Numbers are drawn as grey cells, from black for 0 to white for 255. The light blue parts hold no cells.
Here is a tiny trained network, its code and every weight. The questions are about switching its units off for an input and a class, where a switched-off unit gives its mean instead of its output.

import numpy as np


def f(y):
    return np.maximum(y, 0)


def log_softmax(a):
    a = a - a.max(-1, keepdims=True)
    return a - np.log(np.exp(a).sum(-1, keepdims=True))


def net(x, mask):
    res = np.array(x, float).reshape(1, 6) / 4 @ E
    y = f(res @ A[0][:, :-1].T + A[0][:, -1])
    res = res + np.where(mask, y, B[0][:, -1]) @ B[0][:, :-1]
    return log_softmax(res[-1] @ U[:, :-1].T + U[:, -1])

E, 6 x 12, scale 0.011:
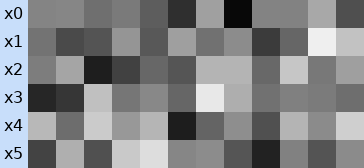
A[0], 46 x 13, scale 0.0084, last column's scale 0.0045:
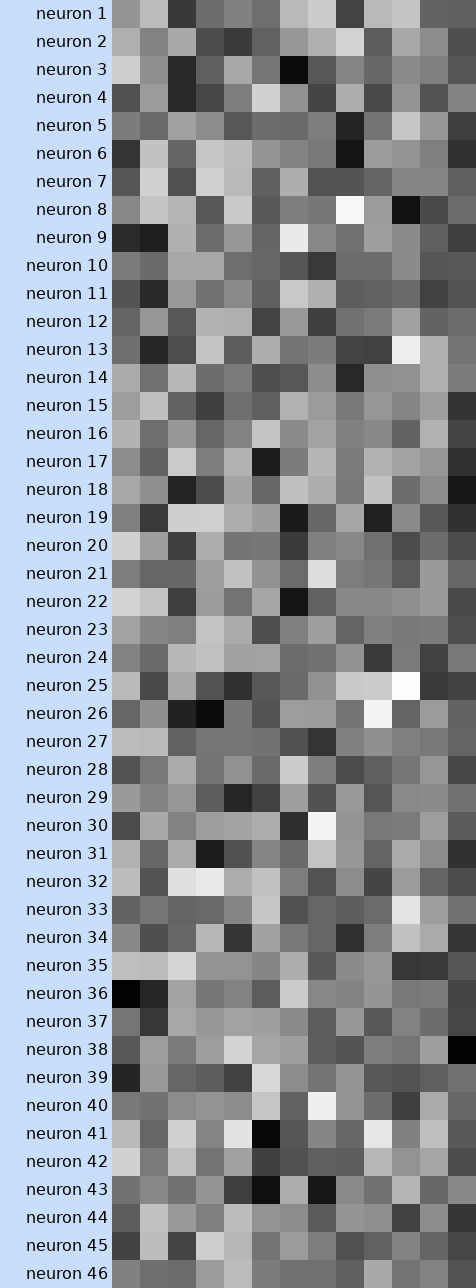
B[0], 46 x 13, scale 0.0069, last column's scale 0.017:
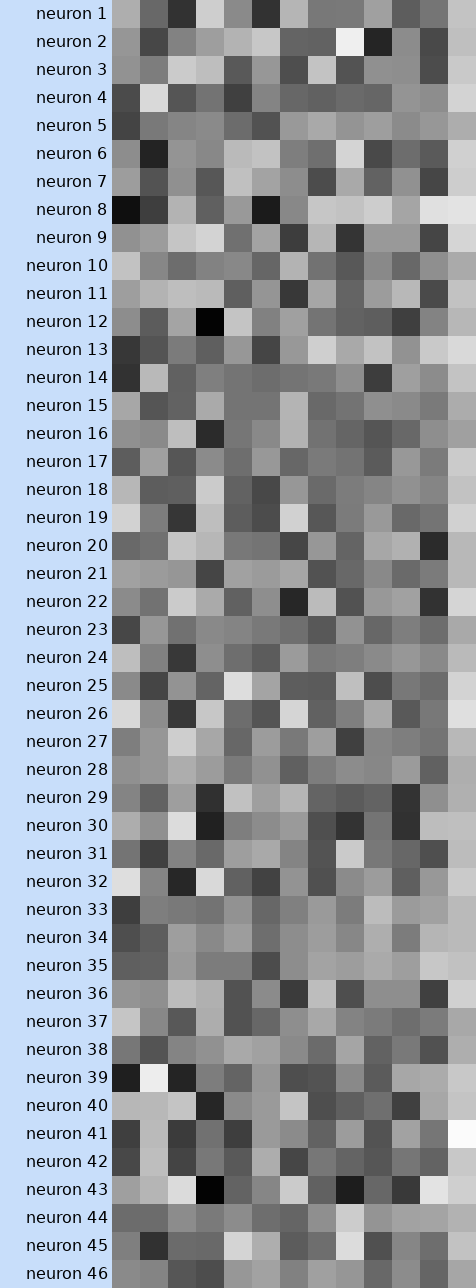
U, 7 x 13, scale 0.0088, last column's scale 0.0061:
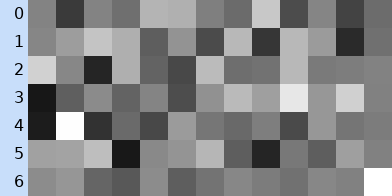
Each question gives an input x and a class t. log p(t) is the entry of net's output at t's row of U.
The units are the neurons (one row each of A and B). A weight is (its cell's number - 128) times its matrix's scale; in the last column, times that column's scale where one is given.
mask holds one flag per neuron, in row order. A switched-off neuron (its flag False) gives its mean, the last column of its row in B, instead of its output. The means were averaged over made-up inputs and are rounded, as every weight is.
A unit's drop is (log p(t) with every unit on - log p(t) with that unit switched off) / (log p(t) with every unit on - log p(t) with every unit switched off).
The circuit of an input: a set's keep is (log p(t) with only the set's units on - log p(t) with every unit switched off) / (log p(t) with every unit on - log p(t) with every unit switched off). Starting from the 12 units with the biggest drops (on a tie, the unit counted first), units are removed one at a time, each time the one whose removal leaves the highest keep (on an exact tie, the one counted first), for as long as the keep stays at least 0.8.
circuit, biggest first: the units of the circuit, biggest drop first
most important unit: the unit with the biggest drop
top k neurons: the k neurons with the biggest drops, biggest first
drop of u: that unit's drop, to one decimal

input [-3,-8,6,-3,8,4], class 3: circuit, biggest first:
[neuron 8]
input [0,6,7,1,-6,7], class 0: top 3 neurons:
[neuron 6; neuron 45; neuron 7]
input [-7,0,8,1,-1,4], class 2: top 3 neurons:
[neuron 26; neuron 1; neuron 18]
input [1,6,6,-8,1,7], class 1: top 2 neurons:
[neuron 22; neuron 3]
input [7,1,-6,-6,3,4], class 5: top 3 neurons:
[neuron 43; neuron 12; neuron 9]
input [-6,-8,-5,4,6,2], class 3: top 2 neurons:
[neuron 8; neuron 35]
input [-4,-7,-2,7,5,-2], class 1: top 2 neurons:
[neuron 9; neuron 11]
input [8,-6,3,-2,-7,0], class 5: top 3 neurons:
[neuron 43; neuron 41; neuron 29]
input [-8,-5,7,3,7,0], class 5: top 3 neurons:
[neuron 40; neuron 30; neuron 21]
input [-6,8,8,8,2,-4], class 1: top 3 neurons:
[neuron 9; neuron 36; neuron 11]
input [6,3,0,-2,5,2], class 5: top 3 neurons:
[neuron 43; neuron 12; neuron 39]
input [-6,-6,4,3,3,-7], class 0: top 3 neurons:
[neuron 2; neuron 31; neuron 43]
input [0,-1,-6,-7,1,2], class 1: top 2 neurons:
[neuron 22; neuron 3]
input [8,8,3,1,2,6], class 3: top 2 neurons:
[neuron 13; neuron 34]
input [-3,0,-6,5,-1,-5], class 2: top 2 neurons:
[neuron 19; neuron 32]
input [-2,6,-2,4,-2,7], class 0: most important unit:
neuron 6
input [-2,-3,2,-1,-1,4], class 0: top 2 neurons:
[neuron 13; neuron 43]
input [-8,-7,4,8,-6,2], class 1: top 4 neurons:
[neuron 11; neuron 9; neuron 36; neuron 43]
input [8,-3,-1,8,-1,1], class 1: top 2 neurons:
[neuron 9; neuron 36]
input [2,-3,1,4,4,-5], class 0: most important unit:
neuron 25
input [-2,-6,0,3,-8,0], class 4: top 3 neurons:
[neuron 39; neuron 4; neuron 13]
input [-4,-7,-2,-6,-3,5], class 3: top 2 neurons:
[neuron 8; neuron 35]
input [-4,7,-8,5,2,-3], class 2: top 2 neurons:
[neuron 19; neuron 32]
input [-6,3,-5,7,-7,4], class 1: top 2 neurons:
[neuron 36; neuron 9]
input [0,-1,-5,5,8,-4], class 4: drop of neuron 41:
0.2
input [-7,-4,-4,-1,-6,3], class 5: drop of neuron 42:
0.1
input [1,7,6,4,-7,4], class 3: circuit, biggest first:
[neuron 13]
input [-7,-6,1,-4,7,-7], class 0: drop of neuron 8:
0.1
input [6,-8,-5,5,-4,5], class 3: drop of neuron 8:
0.8
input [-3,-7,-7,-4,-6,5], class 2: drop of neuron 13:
0.2
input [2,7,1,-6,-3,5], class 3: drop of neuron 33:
0.2
